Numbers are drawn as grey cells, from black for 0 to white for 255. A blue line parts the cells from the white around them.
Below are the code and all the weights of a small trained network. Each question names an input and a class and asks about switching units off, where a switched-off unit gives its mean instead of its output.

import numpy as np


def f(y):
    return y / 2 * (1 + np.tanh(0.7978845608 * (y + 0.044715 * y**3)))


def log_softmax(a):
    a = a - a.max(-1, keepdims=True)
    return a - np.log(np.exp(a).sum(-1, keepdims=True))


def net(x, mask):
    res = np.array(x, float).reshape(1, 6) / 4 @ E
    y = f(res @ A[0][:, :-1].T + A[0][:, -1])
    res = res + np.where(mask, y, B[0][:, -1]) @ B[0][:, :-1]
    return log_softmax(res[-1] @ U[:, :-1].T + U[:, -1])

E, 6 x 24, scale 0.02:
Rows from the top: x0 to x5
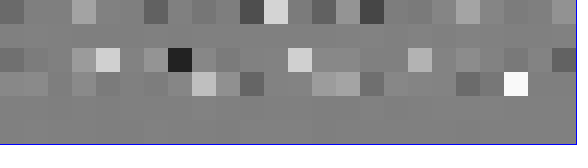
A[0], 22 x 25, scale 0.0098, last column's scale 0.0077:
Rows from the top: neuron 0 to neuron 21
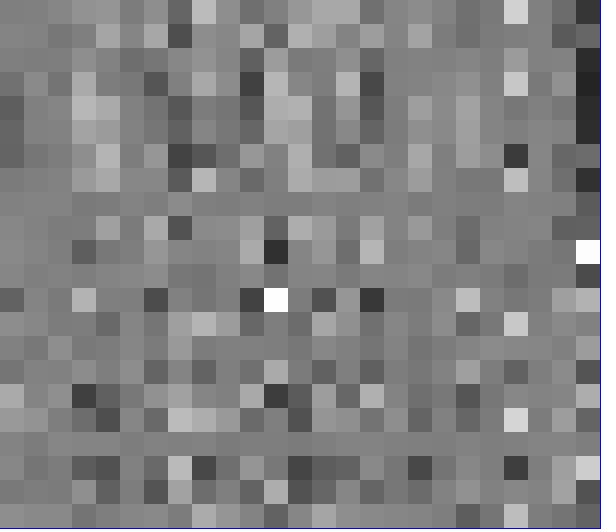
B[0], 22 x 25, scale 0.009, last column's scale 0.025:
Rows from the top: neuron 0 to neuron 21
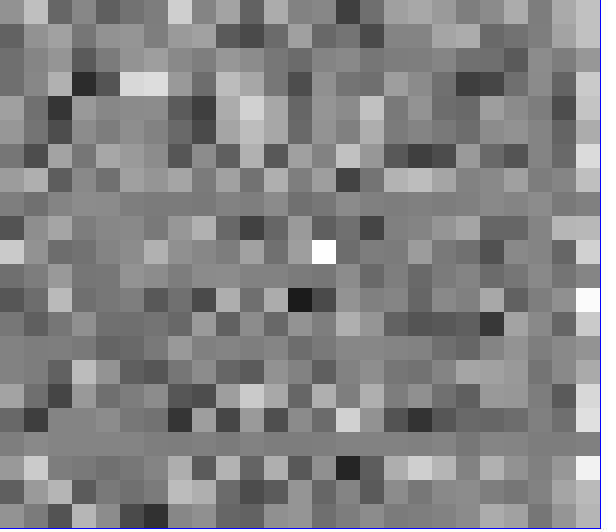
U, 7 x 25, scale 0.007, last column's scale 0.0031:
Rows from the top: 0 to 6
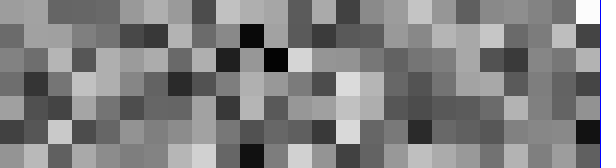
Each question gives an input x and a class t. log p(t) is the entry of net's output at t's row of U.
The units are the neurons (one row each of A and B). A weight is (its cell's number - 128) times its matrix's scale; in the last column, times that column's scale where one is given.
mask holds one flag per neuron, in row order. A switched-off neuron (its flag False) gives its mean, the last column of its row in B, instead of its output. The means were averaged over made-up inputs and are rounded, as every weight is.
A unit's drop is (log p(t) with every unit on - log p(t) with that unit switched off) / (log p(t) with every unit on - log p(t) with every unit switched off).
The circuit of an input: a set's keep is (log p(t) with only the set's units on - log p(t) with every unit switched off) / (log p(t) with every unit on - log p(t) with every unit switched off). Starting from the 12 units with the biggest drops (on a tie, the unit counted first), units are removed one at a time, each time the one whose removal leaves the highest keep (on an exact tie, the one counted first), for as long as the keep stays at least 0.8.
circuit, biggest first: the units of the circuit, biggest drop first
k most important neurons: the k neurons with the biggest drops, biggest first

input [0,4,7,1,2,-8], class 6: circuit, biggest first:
[neuron 1]
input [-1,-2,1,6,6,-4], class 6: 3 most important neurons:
[neuron 0; neuron 7; neuron 6]
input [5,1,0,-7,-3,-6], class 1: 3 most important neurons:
[neuron 19; neuron 17; neuron 16]
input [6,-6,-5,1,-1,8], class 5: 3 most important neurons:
[neuron 17; neuron 3; neuron 0]
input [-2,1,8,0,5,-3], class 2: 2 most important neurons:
[neuron 6; neuron 19]
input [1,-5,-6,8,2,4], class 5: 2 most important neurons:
[neuron 3; neuron 20]
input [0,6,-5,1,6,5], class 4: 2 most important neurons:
[neuron 17; neuron 12]
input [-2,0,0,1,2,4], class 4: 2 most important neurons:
[neuron 19; neuron 3]
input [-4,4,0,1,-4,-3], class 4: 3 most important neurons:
[neuron 19; neuron 3; neuron 7]
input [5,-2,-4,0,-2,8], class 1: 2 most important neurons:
[neuron 6; neuron 19]
